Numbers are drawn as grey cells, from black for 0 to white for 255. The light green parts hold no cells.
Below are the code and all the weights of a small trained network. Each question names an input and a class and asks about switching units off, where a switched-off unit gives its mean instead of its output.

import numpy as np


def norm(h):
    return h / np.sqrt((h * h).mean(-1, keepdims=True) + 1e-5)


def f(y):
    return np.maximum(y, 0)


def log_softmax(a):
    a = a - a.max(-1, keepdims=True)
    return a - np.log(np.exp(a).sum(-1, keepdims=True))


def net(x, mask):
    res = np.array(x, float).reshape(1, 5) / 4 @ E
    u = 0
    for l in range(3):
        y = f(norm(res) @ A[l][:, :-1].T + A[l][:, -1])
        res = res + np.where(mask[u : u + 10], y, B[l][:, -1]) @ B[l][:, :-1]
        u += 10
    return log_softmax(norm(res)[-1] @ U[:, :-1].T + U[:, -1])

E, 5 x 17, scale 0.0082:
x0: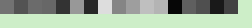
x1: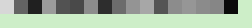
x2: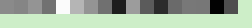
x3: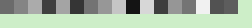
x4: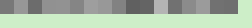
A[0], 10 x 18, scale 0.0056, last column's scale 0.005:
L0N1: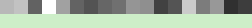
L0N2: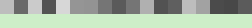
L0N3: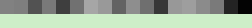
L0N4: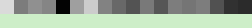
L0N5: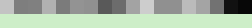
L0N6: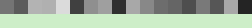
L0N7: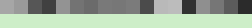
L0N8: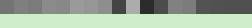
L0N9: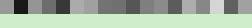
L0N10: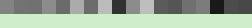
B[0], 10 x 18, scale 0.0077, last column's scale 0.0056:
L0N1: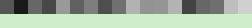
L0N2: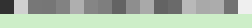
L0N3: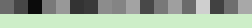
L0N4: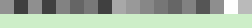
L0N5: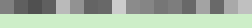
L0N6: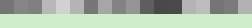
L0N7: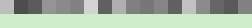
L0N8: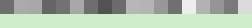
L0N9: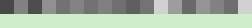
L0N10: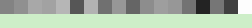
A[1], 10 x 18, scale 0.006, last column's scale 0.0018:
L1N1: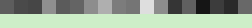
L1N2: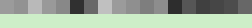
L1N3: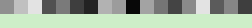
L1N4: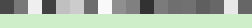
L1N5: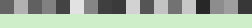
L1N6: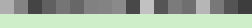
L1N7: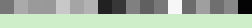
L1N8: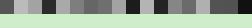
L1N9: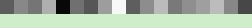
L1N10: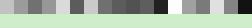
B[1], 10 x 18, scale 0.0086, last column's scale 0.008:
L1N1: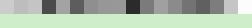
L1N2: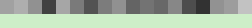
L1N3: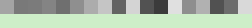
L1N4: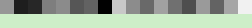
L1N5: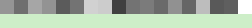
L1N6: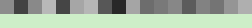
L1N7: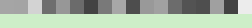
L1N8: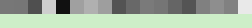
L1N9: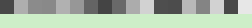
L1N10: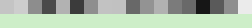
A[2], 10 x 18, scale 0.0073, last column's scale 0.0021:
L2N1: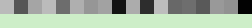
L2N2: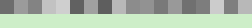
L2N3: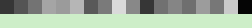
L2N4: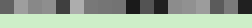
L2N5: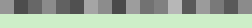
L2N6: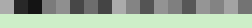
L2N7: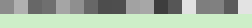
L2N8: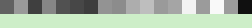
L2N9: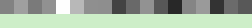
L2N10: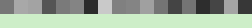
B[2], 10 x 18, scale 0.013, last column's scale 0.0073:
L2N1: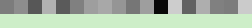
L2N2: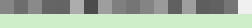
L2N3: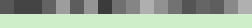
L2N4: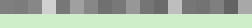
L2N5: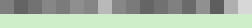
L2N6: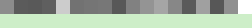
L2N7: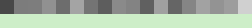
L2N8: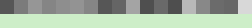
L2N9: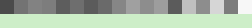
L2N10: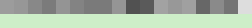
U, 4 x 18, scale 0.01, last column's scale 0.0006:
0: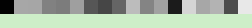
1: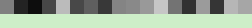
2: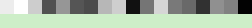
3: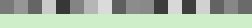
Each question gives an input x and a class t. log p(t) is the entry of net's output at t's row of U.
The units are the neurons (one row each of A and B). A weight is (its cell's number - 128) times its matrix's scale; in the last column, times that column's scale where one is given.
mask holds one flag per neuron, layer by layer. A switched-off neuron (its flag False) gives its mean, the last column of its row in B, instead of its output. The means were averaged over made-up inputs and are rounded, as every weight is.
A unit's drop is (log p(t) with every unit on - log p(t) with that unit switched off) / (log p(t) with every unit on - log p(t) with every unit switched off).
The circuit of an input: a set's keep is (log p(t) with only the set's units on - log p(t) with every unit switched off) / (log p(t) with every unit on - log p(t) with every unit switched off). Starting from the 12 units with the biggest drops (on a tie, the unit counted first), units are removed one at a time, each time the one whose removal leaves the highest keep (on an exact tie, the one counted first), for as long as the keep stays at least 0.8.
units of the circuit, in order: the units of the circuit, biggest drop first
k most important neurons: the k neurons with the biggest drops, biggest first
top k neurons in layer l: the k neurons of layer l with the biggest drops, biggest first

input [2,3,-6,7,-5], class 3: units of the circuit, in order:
(L1N3)
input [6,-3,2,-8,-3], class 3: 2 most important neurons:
(L1N5 L2N1)
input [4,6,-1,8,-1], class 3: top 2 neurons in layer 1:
(L1N4 L1N8)
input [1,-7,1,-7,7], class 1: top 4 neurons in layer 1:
(L1N4 L1N8 L1N3 L1N6)
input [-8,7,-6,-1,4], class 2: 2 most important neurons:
(L1N10 L1N4)
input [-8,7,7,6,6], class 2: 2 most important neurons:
(L1N10 L1N7)
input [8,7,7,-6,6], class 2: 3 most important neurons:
(L1N1 L0N10 L1N4)
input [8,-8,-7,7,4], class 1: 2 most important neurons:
(L1N4 L1N10)
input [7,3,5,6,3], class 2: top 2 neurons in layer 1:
(L1N1 L1N2)
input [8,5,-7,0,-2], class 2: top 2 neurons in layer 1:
(L1N1 L1N2)
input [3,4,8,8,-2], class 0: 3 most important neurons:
(L0N2 L2N9 L1N5)
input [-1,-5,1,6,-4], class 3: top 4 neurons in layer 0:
(L0N1 L0N4 L0N2 L0N5)
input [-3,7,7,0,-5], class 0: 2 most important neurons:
(L0N2 L1N4)
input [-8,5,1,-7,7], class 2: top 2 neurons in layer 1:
(L1N10 L1N7)
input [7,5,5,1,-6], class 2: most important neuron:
(L0N10)
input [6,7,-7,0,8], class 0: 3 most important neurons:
(L1N9 L1N4 L2N8)
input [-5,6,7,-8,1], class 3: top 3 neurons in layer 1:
(L1N5 L1N9 L1N4)
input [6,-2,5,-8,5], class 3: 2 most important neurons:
(L2N1 L1N5)
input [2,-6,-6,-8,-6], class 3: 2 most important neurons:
(L1N5 L2N1)
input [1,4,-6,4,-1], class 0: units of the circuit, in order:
(L1N9)
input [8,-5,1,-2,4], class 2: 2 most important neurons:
(L1N1 L0N10)
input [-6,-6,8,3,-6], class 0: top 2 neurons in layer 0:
(L0N2 L0N6)
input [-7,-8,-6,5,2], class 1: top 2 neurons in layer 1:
(L1N4 L1N1)
